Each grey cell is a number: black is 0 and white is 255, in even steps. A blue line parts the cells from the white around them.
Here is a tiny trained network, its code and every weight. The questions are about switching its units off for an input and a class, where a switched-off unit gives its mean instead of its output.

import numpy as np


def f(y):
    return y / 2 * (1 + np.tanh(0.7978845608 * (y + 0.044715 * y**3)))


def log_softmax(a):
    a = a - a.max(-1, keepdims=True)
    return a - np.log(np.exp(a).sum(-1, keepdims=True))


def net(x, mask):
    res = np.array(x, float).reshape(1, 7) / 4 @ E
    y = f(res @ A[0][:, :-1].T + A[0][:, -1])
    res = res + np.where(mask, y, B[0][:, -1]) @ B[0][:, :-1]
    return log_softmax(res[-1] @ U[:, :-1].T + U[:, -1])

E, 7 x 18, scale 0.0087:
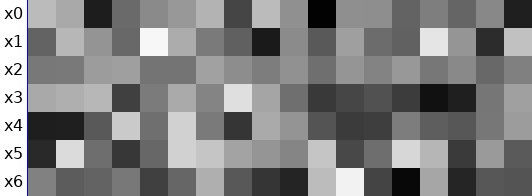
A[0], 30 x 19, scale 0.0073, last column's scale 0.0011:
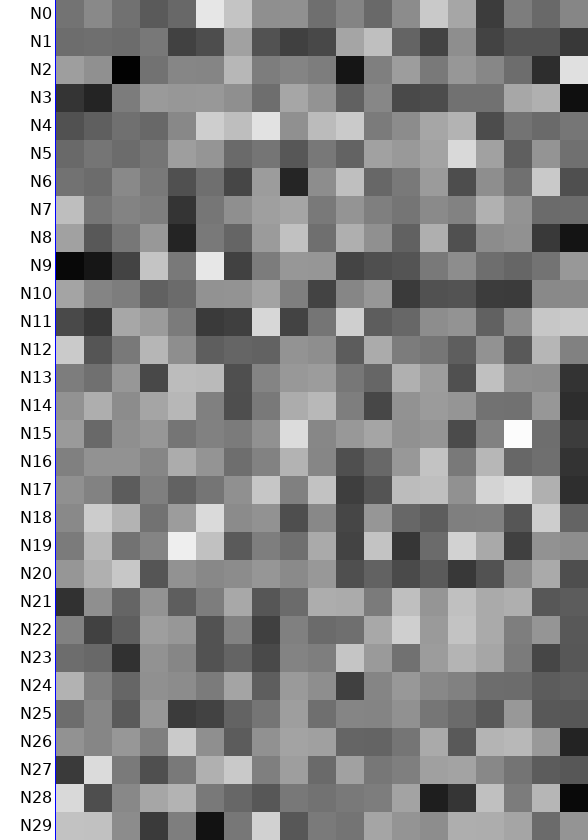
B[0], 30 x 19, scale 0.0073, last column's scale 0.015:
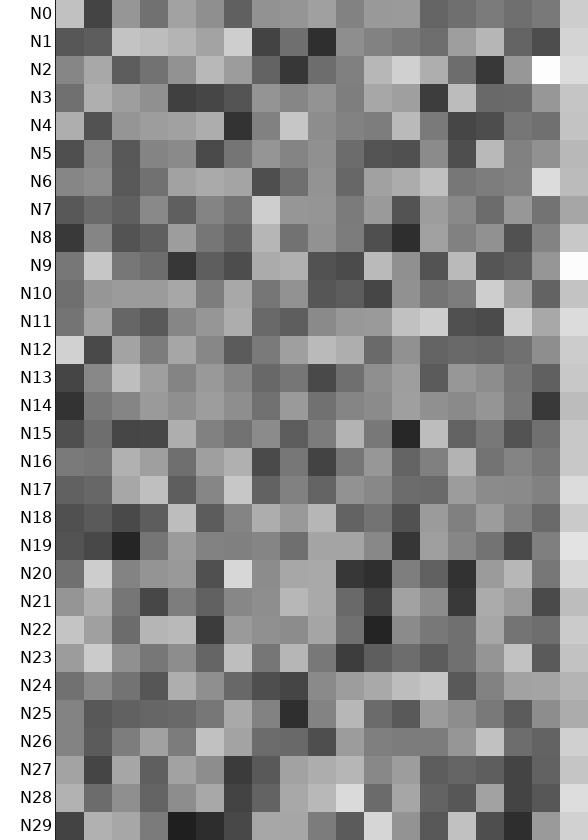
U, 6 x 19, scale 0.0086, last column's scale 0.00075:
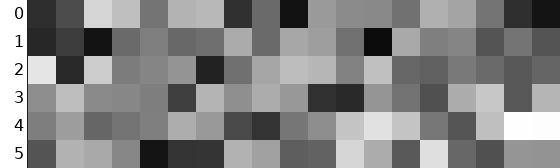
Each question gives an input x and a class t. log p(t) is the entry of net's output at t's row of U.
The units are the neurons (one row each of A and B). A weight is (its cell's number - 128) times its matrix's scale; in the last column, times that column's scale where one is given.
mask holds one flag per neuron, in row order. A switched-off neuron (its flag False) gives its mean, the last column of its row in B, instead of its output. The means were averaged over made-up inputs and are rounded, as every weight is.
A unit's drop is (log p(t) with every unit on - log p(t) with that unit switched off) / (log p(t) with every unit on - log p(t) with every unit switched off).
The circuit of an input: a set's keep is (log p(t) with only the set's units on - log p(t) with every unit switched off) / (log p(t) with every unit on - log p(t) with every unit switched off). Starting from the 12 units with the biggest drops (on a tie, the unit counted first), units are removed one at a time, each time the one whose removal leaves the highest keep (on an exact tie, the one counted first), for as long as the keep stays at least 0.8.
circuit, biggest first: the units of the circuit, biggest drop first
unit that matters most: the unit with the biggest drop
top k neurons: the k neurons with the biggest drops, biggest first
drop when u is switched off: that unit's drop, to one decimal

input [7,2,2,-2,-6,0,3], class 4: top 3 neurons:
(N2, N9, N24)
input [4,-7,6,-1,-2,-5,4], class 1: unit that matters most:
N8
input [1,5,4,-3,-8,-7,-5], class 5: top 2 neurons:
(N29, N27)
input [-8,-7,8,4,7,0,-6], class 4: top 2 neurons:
(N11, N6)
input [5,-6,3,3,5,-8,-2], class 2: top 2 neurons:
(N28, N12)
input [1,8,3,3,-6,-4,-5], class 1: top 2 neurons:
(N19, N18)
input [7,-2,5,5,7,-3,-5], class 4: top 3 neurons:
(N2, N24, N29)
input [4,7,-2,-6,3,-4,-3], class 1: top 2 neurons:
(N19, N20)
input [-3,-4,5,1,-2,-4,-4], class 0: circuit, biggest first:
(N17, N26)
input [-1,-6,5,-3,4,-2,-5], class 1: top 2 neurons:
(N15, N8)
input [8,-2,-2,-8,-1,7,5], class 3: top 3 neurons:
(N23, N21, N28)
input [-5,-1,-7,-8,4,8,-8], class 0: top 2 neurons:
(N17, N13)
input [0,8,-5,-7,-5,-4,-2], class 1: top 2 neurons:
(N19, N20)
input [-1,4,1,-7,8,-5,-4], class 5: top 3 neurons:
(N9, N3, N20)
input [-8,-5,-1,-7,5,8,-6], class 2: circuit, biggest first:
(N4)
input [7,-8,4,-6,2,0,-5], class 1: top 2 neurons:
(N15, N8)
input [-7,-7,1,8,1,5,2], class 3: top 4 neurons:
(N20, N10, N19, N2)
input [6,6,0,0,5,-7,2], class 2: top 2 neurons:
(N28, N12)
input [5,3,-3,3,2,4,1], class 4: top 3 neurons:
(N2, N28, N12)
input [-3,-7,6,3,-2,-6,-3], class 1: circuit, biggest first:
(N15)
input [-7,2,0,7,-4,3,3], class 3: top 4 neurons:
(N20, N2, N10, N18)
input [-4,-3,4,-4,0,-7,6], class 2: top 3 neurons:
(N12, N28, N17)
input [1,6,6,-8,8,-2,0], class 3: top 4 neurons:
(N22, N23, N21, N29)
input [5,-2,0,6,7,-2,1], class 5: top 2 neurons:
(N9, N3)
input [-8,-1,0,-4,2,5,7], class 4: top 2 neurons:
(N11, N6)
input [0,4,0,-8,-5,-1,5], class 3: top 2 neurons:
(N22, N23)
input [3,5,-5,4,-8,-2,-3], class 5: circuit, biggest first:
(N29)
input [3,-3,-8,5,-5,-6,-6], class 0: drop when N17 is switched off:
0.3
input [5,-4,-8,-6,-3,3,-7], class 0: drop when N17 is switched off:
0.2
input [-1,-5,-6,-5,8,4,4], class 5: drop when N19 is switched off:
0.0
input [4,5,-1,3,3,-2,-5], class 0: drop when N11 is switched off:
0.1
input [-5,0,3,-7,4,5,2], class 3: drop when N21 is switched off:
0.1
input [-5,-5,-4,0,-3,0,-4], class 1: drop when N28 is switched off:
-0.1
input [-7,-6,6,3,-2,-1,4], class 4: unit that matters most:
N11
